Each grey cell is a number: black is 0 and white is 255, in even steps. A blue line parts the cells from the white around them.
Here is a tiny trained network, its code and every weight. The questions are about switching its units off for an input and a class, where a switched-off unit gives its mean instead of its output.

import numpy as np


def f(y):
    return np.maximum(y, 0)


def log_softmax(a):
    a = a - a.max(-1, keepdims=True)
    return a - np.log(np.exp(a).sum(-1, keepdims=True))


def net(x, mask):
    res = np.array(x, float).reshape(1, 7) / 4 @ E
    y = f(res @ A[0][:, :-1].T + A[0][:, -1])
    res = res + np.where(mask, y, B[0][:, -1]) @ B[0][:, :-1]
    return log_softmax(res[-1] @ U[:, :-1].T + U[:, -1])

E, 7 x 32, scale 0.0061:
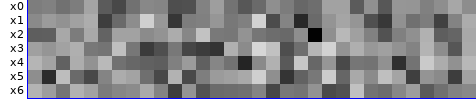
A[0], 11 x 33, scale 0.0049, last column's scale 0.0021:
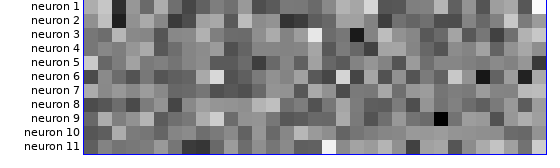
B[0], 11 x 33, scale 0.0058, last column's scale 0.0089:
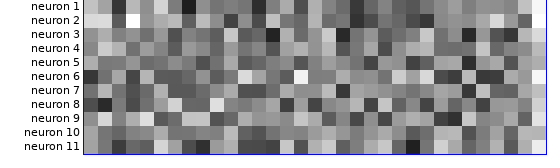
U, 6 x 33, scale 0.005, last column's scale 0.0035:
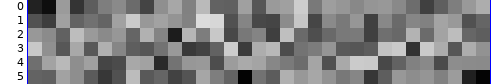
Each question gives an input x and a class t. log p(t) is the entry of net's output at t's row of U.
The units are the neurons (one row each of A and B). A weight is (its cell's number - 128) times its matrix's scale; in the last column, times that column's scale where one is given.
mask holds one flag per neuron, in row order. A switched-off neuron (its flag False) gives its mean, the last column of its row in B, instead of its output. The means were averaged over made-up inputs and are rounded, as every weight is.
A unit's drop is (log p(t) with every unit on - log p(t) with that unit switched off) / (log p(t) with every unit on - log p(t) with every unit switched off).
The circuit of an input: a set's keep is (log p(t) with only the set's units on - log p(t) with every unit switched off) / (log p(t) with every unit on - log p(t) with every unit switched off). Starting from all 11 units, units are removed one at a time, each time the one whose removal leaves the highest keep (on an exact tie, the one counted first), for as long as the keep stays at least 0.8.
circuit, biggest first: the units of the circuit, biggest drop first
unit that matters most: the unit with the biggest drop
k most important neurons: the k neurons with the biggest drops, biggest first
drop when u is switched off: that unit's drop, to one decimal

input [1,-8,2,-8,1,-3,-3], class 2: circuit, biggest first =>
(neuron 2; neuron 3)
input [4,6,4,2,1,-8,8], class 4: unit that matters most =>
neuron 4
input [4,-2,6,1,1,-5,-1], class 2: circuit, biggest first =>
(neuron 3; neuron 9)
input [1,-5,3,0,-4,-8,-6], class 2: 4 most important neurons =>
(neuron 2; neuron 3; neuron 9; neuron 7)
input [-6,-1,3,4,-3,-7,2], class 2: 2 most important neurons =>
(neuron 3; neuron 4)
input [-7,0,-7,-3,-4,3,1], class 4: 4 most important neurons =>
(neuron 11; neuron 2; neuron 6; neuron 8)
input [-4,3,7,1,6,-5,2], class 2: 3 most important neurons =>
(neuron 2; neuron 3; neuron 6)
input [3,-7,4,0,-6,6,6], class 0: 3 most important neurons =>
(neuron 2; neuron 1; neuron 11)
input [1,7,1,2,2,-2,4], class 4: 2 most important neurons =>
(neuron 9; neuron 11)
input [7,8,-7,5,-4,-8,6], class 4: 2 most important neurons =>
(neuron 6; neuron 4)
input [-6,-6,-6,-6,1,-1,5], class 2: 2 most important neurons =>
(neuron 3; neuron 11)
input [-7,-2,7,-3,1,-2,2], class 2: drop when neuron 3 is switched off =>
0.2
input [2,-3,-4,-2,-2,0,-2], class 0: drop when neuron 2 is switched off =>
0.3
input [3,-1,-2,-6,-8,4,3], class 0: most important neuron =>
(neuron 8)
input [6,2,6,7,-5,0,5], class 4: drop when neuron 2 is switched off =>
0.1
